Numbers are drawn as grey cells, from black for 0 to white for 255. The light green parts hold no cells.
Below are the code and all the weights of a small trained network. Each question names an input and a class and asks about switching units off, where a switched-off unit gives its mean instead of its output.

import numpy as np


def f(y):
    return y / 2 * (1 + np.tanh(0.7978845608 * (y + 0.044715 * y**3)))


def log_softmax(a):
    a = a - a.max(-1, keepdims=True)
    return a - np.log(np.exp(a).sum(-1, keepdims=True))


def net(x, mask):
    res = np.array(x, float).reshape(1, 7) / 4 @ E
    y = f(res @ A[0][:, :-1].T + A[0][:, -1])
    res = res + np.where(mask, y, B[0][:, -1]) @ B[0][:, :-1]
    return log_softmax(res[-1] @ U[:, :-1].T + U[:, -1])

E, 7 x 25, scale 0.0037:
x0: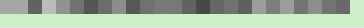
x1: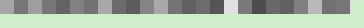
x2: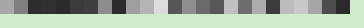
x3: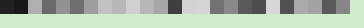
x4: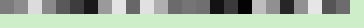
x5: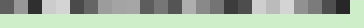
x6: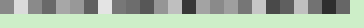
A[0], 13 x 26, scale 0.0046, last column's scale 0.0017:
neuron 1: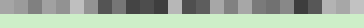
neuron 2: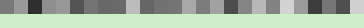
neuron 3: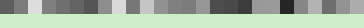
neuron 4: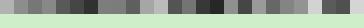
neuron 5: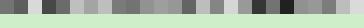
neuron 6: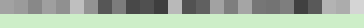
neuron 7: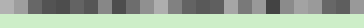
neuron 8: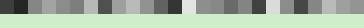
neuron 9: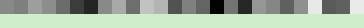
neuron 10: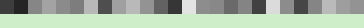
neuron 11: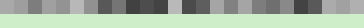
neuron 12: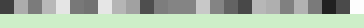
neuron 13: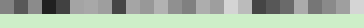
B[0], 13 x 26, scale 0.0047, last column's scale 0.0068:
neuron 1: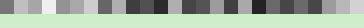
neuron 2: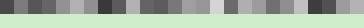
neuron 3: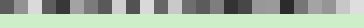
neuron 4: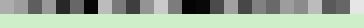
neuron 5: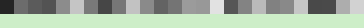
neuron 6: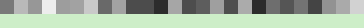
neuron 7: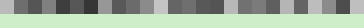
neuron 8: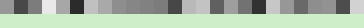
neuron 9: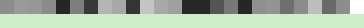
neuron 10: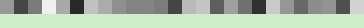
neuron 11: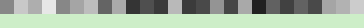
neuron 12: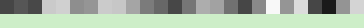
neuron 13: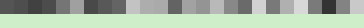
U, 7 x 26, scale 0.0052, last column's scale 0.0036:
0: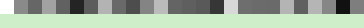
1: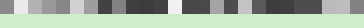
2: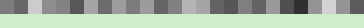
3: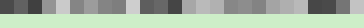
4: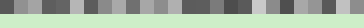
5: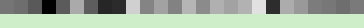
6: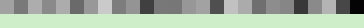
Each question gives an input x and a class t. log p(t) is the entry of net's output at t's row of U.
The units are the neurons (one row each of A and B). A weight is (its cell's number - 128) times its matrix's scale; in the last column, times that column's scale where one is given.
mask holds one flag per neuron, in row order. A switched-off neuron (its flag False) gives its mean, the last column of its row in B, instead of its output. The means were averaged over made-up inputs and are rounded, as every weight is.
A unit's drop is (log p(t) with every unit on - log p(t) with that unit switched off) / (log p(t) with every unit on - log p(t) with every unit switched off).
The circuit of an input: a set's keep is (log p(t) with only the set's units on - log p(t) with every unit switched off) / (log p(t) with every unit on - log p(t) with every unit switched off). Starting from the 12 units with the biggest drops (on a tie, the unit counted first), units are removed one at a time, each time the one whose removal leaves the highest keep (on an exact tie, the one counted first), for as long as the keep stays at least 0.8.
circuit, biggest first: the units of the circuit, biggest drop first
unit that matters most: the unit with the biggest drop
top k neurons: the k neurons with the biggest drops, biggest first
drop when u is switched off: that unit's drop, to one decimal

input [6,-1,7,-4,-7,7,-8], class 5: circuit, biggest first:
[neuron 2; neuron 12]
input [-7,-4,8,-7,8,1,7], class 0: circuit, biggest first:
[neuron 7]
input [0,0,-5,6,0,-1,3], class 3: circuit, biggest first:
[neuron 9; neuron 12; neuron 4]
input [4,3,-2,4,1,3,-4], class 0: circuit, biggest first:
[neuron 5; neuron 1]
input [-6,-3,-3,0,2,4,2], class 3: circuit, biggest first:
[neuron 12; neuron 9]
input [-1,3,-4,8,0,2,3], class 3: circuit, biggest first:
[neuron 12; neuron 4]
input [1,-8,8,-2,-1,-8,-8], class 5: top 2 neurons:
[neuron 13; neuron 9]
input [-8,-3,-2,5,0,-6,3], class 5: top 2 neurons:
[neuron 12; neuron 13]
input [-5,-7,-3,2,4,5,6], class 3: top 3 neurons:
[neuron 12; neuron 4; neuron 9]
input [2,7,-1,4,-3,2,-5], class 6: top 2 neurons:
[neuron 12; neuron 2]
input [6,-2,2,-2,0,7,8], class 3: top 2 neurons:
[neuron 12; neuron 2]
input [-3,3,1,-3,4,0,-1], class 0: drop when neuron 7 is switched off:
0.1
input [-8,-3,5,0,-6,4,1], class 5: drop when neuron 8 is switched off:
0.2
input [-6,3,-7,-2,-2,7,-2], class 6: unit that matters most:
neuron 5
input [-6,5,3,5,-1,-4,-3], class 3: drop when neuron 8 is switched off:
0.3
